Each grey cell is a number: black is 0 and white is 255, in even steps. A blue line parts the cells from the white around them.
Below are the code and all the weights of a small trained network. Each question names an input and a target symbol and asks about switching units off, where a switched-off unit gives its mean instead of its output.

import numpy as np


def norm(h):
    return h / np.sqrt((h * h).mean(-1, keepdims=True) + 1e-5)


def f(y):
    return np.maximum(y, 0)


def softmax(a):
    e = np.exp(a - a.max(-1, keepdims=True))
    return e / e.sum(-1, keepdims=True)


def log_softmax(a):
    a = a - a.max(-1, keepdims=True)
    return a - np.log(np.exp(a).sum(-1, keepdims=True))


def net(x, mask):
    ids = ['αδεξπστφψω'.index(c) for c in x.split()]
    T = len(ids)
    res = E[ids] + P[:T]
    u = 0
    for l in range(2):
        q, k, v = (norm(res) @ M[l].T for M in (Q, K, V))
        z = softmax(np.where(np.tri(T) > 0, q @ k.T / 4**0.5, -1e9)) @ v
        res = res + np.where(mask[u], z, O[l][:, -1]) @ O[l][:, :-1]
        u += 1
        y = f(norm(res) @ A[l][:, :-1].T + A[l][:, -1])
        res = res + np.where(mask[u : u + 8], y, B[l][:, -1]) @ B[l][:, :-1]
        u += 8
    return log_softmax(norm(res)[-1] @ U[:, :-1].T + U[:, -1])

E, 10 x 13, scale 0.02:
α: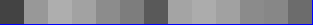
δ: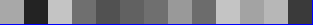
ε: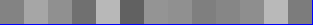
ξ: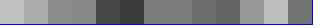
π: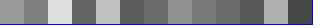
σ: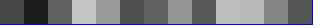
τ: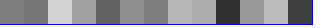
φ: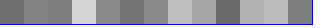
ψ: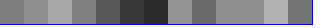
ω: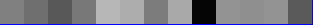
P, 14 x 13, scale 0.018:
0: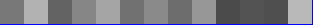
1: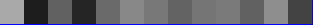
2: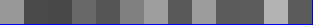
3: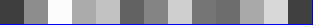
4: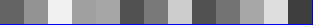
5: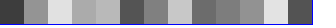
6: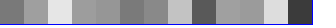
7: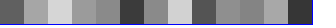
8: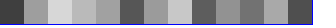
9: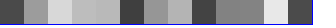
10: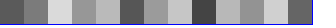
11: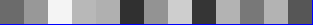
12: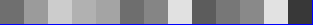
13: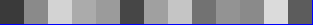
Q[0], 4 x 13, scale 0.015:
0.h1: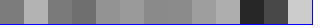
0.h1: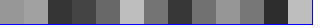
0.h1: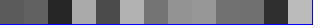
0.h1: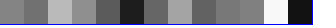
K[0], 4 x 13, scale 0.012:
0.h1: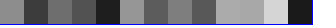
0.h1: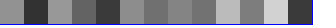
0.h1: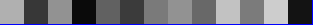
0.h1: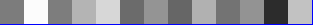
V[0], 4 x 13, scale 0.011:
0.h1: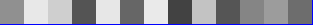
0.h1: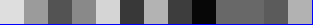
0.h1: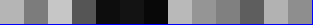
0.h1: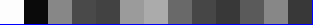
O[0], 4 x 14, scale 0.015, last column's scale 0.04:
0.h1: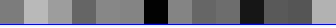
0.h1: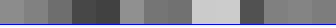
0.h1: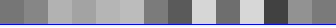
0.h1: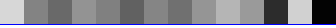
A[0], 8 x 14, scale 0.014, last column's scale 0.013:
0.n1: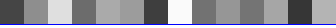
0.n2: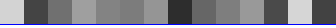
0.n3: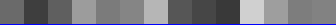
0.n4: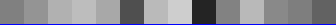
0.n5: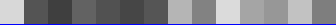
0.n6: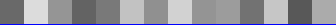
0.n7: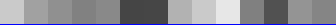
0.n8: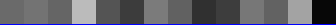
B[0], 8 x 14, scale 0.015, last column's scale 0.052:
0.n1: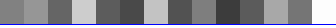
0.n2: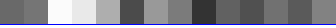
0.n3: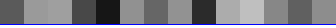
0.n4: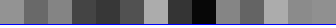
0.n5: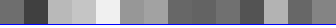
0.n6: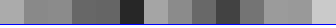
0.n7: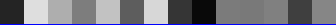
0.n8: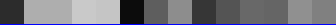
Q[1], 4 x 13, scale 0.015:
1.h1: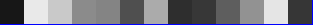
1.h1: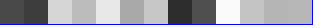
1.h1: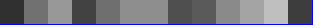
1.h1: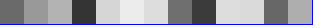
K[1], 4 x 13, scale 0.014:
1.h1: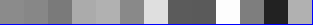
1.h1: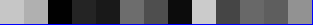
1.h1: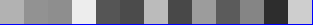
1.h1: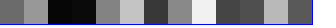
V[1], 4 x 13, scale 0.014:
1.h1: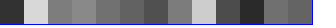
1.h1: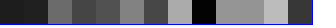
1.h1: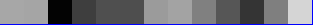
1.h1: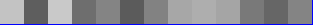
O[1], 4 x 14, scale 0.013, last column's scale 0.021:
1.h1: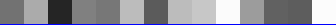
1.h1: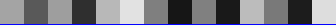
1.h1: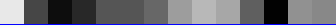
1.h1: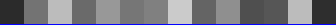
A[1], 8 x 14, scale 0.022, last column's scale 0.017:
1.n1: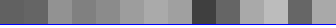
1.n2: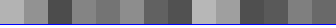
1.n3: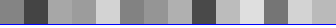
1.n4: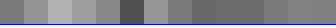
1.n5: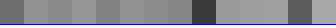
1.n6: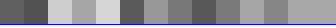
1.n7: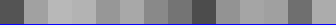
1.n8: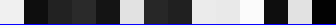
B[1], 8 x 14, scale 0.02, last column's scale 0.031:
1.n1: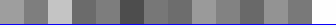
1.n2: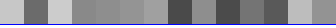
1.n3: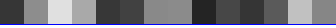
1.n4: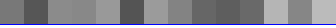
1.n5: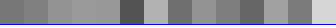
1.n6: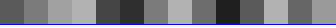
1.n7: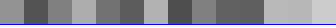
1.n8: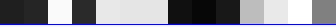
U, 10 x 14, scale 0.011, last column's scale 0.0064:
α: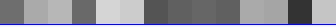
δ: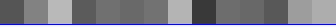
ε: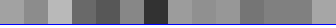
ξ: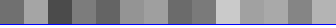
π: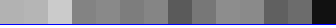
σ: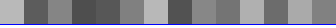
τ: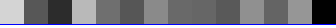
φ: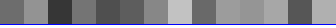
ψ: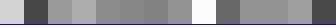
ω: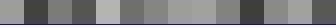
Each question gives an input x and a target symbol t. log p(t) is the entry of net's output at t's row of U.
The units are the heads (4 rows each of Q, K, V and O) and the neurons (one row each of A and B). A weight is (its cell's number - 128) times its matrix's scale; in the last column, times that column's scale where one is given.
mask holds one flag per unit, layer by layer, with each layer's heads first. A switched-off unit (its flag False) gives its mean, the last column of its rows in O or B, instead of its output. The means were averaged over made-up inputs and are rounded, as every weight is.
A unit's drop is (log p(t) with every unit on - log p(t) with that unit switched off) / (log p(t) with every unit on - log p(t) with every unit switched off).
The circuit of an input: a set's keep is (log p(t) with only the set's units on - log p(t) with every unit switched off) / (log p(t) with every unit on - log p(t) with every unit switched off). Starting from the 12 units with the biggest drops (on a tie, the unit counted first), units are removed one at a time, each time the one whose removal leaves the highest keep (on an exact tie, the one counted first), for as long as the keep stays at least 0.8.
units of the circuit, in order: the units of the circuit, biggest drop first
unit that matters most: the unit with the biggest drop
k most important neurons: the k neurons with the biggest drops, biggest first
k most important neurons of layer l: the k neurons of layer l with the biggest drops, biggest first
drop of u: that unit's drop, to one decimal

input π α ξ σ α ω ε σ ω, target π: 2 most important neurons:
(1.n2; 0.n7)
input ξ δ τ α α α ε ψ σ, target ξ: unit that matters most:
0.h1
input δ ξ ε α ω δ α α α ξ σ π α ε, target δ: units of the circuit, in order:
(0.h1; 1.h1)
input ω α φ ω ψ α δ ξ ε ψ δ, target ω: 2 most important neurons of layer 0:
(0.n5; 0.n1)
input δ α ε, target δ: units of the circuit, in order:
(0.h1; 1.h1; 0.n1)
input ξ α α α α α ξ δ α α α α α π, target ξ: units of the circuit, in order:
(0.h1; 1.h1; 0.n7; 1.n1)
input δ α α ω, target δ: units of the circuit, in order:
(0.h1; 1.h1)
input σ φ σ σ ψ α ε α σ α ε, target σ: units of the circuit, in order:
(0.h1; 1.h1; 0.n1)
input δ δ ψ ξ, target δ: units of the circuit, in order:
(1.h1; 0.h1)
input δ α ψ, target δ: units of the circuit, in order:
(0.h1; 1.n3; 0.n1; 1.h1)
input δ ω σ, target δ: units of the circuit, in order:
(0.h1; 1.n3; 0.n1; 1.h1)
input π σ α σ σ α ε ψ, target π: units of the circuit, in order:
(0.h1; 1.n2; 0.n7; 1.h1)
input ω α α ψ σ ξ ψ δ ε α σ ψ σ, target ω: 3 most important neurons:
(0.n5; 0.n1; 0.n3)
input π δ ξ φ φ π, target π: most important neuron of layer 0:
(0.n7)
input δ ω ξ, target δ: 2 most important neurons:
(1.n3; 0.n1)
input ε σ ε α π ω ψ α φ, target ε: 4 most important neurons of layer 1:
(1.n2; 1.n7; 1.n5; 1.n4)
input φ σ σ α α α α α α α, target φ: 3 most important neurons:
(1.n7; 1.n1; 1.n2)
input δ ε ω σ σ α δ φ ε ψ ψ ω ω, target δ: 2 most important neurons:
(1.n6; 0.n1)
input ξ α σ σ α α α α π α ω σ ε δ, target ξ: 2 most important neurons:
(0.n7; 1.n1)
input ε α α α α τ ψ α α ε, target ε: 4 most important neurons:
(1.n2; 1.n7; 1.n5; 1.n4)
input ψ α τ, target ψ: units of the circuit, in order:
(0.h1)
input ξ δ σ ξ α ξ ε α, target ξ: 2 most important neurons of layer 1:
(1.n1; 1.n6)
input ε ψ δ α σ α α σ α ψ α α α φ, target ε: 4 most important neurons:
(1.n2; 1.n7; 1.n5; 1.n4)
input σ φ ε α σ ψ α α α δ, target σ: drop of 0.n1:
0.1
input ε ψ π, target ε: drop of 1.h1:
0.2
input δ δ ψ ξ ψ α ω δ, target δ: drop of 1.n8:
0.0
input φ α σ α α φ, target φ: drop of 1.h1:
0.6
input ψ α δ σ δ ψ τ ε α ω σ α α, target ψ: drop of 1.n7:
0.2
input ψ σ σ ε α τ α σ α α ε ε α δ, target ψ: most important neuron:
(1.n7)
